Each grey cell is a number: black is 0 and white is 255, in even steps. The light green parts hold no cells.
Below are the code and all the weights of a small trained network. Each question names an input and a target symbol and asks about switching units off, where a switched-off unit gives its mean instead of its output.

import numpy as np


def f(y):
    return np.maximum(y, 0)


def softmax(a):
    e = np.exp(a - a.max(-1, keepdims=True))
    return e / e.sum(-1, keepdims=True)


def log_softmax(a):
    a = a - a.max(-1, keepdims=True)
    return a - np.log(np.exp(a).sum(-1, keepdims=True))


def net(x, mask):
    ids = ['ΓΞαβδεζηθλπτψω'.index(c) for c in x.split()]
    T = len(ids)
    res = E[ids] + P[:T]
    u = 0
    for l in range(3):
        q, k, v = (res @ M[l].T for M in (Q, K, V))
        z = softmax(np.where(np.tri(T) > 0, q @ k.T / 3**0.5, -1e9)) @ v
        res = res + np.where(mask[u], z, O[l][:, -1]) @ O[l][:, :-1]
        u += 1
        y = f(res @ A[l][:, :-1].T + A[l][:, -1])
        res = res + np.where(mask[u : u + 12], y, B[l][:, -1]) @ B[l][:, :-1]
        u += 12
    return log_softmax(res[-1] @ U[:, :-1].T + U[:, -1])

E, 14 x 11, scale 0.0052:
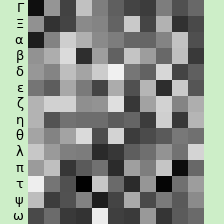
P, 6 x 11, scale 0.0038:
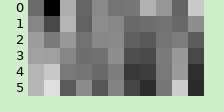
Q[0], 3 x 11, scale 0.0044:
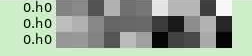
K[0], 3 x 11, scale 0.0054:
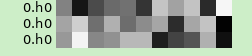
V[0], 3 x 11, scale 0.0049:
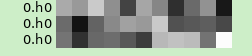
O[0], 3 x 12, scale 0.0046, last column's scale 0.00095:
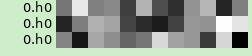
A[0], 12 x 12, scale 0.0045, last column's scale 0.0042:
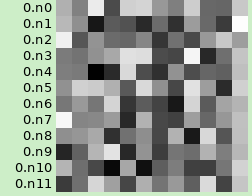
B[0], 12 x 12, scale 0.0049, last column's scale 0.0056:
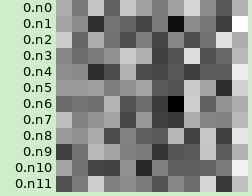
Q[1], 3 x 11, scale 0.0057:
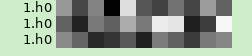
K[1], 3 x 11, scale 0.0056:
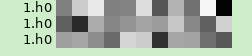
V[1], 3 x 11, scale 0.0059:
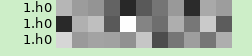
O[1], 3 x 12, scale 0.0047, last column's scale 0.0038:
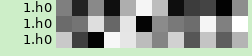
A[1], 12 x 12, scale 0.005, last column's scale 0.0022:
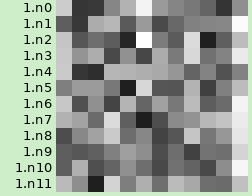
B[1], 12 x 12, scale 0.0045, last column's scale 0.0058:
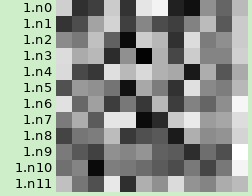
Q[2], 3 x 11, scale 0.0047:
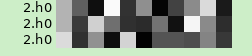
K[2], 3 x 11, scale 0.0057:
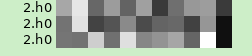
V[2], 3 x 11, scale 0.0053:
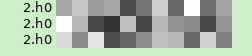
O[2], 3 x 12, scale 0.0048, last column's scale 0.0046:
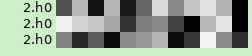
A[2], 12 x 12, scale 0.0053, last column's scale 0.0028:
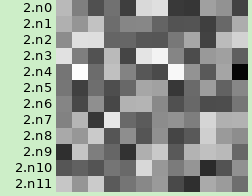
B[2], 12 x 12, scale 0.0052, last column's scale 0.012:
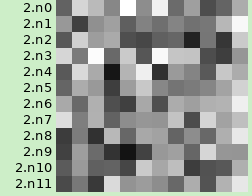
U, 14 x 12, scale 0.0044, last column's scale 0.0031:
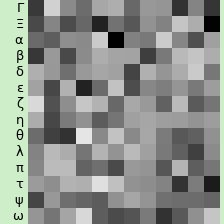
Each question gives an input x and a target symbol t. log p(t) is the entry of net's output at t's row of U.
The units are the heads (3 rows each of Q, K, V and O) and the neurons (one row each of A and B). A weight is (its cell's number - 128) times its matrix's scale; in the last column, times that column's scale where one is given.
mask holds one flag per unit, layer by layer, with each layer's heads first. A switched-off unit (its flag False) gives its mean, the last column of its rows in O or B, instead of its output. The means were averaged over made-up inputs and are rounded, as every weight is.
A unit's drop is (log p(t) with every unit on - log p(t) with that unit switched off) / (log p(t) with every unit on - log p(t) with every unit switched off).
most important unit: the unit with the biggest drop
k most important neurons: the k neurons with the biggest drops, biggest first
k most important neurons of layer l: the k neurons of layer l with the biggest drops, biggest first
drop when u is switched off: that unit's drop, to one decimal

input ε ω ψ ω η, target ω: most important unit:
0.n4
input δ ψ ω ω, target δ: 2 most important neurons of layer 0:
[0.n3; 0.n0]
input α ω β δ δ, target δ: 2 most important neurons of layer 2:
[2.n4; 2.n7]
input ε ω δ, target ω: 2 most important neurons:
[0.n4; 2.n2]
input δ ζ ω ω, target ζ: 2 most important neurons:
[1.n4; 2.n7]
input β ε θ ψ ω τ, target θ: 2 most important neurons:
[0.n5; 0.n7]
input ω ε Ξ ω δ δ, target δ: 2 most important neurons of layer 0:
[0.n5; 0.n3]
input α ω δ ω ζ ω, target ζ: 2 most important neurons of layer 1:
[1.n4; 1.n0]
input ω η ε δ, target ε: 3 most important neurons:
[0.n0; 0.n8; 0.n3]
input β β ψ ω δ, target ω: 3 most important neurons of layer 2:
[2.n2; 2.n1; 2.n4]
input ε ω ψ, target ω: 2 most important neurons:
[0.n4; 2.n2]
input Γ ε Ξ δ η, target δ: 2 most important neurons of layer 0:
[0.n5; 0.n3]
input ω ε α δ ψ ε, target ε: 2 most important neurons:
[0.n8; 2.n6]
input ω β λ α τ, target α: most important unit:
0.h0
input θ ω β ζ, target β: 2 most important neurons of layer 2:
[2.n8; 2.n11]
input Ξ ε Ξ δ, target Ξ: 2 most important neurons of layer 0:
[0.n4; 0.n10]
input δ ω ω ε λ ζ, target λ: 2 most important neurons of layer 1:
[1.n0; 1.n2]
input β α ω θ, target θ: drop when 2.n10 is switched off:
0.1
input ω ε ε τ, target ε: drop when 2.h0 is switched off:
0.6
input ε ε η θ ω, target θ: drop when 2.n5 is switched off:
0.0
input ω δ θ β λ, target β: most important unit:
2.h0
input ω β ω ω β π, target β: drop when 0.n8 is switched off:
0.1
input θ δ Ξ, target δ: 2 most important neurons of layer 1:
[1.n7; 1.n11]
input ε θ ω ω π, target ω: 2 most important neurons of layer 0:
[0.n4; 0.n10]
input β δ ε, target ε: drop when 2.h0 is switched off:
0.6
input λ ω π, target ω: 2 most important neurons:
[2.n2; 0.n4]
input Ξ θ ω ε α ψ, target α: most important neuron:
[0.n5]
